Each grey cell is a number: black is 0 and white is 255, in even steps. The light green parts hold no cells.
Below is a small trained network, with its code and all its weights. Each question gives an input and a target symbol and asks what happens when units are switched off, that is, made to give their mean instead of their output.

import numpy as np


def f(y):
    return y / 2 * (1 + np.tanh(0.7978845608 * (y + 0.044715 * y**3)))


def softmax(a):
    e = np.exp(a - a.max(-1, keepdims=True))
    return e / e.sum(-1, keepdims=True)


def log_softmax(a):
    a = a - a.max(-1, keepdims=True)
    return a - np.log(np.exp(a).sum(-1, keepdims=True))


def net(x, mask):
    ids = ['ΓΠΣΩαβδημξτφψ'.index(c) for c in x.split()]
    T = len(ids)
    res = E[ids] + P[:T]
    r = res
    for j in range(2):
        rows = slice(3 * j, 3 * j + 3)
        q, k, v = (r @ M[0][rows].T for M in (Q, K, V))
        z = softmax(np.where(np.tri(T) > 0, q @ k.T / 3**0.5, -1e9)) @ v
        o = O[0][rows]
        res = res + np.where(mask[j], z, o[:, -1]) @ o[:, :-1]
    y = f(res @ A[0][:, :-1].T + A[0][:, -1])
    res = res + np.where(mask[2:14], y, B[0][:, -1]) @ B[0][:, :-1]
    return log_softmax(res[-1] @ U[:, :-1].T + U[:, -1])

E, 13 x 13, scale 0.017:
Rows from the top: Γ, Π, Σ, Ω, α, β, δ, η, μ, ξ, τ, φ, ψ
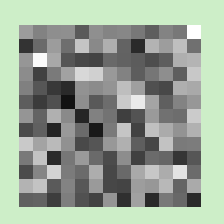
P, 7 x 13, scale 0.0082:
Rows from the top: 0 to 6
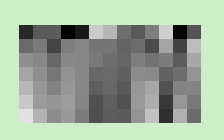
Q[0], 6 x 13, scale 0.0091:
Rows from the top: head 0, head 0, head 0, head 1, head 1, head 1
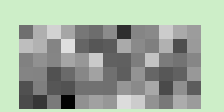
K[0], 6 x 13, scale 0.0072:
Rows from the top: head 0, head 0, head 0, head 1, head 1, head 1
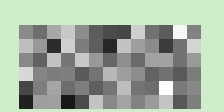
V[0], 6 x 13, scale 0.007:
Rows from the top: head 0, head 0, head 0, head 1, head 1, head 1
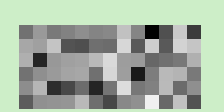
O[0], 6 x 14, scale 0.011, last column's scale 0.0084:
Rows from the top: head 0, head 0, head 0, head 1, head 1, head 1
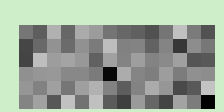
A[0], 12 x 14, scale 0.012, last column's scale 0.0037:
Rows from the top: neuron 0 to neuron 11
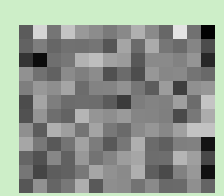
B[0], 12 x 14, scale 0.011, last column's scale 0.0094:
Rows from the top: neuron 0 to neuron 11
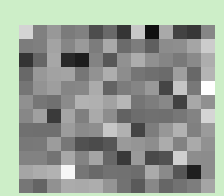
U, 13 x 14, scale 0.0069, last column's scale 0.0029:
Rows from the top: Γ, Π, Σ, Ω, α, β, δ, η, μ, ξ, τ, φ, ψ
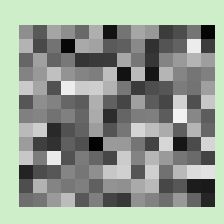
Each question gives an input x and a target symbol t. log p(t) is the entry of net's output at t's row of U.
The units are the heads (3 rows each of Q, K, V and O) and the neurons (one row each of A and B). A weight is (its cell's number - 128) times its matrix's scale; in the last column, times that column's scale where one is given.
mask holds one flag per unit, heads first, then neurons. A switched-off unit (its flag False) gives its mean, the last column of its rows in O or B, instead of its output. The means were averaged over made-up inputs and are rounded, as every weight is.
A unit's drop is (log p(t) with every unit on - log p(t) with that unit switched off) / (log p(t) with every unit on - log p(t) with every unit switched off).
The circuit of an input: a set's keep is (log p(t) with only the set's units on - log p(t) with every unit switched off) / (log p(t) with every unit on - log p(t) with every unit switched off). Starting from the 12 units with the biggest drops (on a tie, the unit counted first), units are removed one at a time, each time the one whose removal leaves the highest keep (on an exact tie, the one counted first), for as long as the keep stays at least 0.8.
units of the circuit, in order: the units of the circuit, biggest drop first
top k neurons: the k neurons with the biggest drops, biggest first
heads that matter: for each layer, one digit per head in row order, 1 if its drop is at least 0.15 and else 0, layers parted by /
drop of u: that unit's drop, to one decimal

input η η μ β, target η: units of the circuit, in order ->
head 1; neuron 6; head 0
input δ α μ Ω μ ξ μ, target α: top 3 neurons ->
neuron 2; neuron 7; neuron 8
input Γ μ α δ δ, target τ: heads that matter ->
01
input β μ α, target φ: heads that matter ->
01
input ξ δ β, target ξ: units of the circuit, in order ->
head 0; neuron 10; neuron 8
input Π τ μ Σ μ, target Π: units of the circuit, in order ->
head 0
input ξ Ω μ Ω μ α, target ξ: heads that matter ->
11
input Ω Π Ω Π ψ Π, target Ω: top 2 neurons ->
neuron 0; neuron 6
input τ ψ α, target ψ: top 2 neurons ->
neuron 10; neuron 8
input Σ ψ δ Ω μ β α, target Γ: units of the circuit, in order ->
neuron 10; head 0; neuron 2
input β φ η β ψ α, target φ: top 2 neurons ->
neuron 10; neuron 2
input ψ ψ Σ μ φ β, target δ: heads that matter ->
10
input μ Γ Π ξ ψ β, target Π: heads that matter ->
01
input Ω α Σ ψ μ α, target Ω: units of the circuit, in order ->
neuron 0; head 0
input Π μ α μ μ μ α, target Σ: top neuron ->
neuron 8
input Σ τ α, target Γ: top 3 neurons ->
neuron 10; neuron 2; neuron 9
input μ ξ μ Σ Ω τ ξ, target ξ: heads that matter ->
10
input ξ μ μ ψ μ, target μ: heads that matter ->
11
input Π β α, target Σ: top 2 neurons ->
neuron 8; neuron 4
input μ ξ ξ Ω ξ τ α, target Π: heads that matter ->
01
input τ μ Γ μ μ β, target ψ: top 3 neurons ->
neuron 10; neuron 9; neuron 8
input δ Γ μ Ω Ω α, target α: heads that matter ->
11
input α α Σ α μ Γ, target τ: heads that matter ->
00
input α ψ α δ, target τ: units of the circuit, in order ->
neuron 7
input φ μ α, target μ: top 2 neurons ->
neuron 4; neuron 10
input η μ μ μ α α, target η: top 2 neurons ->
neuron 6; neuron 8
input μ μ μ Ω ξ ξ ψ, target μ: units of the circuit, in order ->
neuron 4
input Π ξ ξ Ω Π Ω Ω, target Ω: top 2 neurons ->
neuron 0; neuron 6
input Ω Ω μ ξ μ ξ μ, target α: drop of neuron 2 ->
0.3
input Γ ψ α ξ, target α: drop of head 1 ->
0.1
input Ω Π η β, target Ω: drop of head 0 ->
0.3
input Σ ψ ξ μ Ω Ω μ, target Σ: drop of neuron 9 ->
0.0
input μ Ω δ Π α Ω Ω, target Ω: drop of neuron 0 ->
1.1
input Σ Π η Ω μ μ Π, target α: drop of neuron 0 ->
0.1
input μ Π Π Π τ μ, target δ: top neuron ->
neuron 4
